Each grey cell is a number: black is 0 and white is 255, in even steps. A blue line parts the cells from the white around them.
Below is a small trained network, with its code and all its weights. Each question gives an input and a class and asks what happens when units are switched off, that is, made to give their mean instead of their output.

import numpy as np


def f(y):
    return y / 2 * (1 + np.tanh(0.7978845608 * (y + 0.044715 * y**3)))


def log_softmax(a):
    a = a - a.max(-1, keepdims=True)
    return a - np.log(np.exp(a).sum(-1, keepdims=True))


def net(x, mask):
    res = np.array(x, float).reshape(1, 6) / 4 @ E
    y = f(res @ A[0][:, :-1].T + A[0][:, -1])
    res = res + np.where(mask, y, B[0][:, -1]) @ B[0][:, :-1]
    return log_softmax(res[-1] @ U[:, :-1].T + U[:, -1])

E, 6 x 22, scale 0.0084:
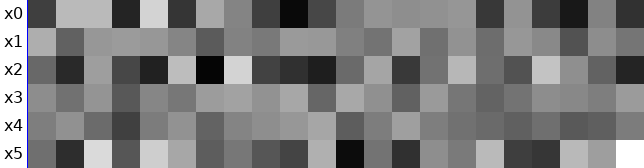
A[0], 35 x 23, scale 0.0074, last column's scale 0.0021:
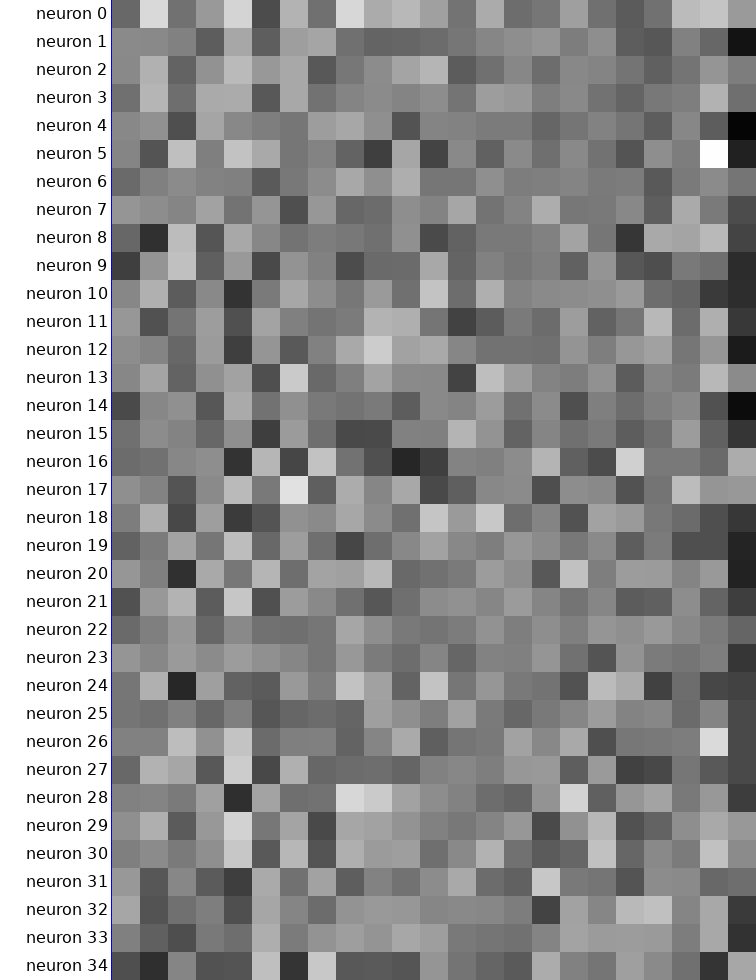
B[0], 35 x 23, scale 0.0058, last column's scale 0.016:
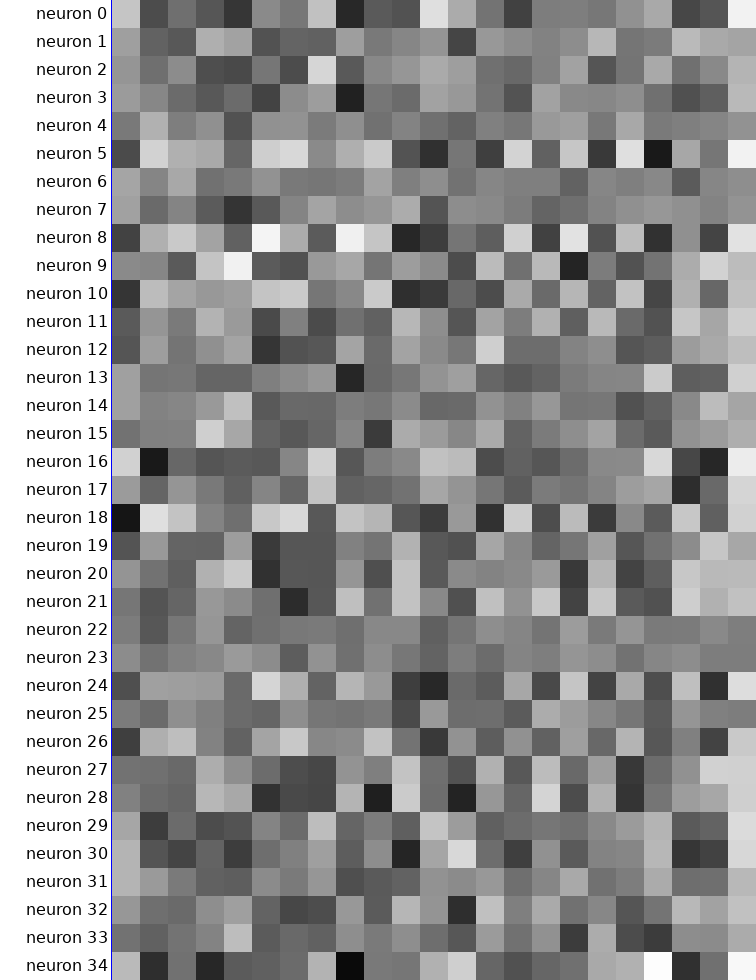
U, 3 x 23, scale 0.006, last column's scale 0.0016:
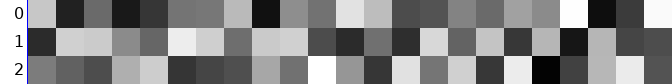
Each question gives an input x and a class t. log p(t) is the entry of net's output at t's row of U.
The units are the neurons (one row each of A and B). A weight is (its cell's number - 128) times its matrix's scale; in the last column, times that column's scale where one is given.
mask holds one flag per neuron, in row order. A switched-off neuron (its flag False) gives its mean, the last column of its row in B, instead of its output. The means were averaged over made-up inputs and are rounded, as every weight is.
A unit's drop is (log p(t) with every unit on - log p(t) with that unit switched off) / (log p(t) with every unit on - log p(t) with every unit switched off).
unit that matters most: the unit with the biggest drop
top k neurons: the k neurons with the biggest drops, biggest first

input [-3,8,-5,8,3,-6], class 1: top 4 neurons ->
neuron 24; neuron 18; neuron 10; neuron 34
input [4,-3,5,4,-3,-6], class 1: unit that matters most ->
neuron 18
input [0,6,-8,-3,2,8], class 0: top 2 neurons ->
neuron 0; neuron 30
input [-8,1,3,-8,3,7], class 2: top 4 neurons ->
neuron 28; neuron 11; neuron 32; neuron 20
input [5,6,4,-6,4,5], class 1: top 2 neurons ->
neuron 8; neuron 5
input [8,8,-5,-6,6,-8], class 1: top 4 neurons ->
neuron 24; neuron 18; neuron 10; neuron 28
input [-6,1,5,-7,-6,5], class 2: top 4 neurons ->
neuron 11; neuron 28; neuron 0; neuron 32
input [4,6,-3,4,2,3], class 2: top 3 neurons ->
neuron 34; neuron 16; neuron 27
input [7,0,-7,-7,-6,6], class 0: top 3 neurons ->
neuron 0; neuron 30; neuron 29
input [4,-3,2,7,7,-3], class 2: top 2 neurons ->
neuron 5; neuron 8
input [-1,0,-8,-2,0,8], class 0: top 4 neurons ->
neuron 0; neuron 30; neuron 29; neuron 17
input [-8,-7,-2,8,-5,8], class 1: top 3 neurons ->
neuron 5; neuron 8; neuron 26
